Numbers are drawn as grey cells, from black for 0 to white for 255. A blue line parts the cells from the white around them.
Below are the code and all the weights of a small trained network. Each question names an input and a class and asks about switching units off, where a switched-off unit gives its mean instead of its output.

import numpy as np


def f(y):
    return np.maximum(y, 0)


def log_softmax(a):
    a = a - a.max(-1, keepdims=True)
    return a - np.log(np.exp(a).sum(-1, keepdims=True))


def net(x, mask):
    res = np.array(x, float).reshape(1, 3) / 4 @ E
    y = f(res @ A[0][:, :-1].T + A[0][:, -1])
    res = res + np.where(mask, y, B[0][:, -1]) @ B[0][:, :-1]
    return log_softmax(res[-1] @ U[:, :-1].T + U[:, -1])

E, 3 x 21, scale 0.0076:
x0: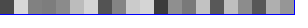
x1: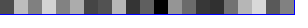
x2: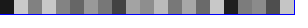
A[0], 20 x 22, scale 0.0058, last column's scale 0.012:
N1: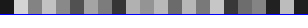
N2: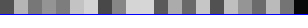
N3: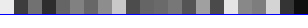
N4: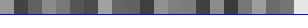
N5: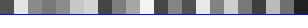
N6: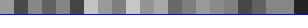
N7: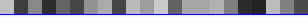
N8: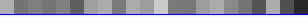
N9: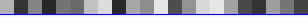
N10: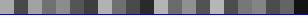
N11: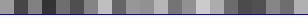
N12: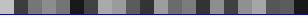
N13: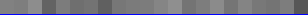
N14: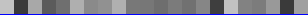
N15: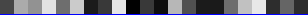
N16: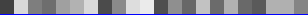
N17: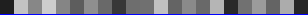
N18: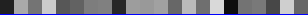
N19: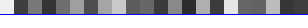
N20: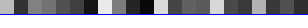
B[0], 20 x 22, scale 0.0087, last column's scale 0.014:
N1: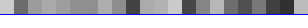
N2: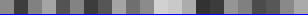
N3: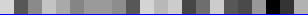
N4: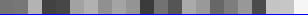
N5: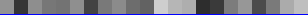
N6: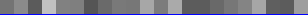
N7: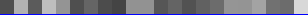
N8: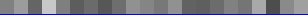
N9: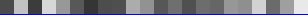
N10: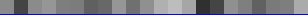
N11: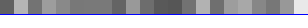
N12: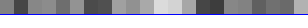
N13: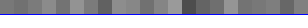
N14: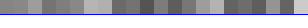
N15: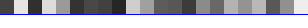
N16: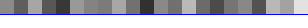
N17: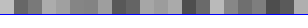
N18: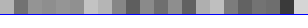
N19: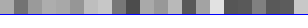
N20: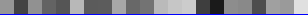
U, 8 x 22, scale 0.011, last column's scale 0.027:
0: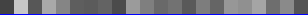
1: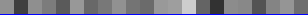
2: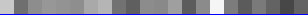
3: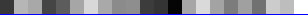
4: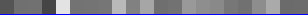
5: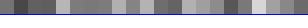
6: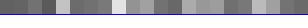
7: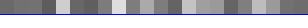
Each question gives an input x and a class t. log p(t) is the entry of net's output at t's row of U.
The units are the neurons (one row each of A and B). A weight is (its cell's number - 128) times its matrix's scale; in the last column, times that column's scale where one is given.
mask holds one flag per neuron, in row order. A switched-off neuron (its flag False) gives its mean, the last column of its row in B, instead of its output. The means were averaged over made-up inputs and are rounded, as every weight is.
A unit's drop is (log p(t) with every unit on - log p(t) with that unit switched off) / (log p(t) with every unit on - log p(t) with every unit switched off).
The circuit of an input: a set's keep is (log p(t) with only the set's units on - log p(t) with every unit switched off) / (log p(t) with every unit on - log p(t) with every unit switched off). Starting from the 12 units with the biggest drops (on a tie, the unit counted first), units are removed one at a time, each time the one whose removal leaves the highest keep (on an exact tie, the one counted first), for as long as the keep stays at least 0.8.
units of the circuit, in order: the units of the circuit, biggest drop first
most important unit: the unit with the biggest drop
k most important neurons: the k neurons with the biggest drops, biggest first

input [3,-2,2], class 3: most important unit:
N20
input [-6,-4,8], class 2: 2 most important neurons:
[N18, N1]
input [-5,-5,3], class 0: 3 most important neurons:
[N9, N7, N16]
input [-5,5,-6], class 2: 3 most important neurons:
[N19, N3, N9]
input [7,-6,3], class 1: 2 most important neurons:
[N16, N5]
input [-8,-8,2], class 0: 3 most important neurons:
[N9, N7, N11]
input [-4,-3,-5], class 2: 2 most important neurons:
[N19, N3]
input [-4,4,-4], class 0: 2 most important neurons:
[N15, N16]
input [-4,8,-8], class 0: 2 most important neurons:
[N15, N18]
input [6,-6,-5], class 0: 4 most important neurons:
[N9, N7, N20, N4]
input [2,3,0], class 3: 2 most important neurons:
[N9, N7]
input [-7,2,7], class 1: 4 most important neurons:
[N20, N4, N12, N19]
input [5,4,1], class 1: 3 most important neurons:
[N9, N16, N7]
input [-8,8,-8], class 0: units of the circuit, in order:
[N15]
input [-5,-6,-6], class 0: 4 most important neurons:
[N9, N7, N11, N18]
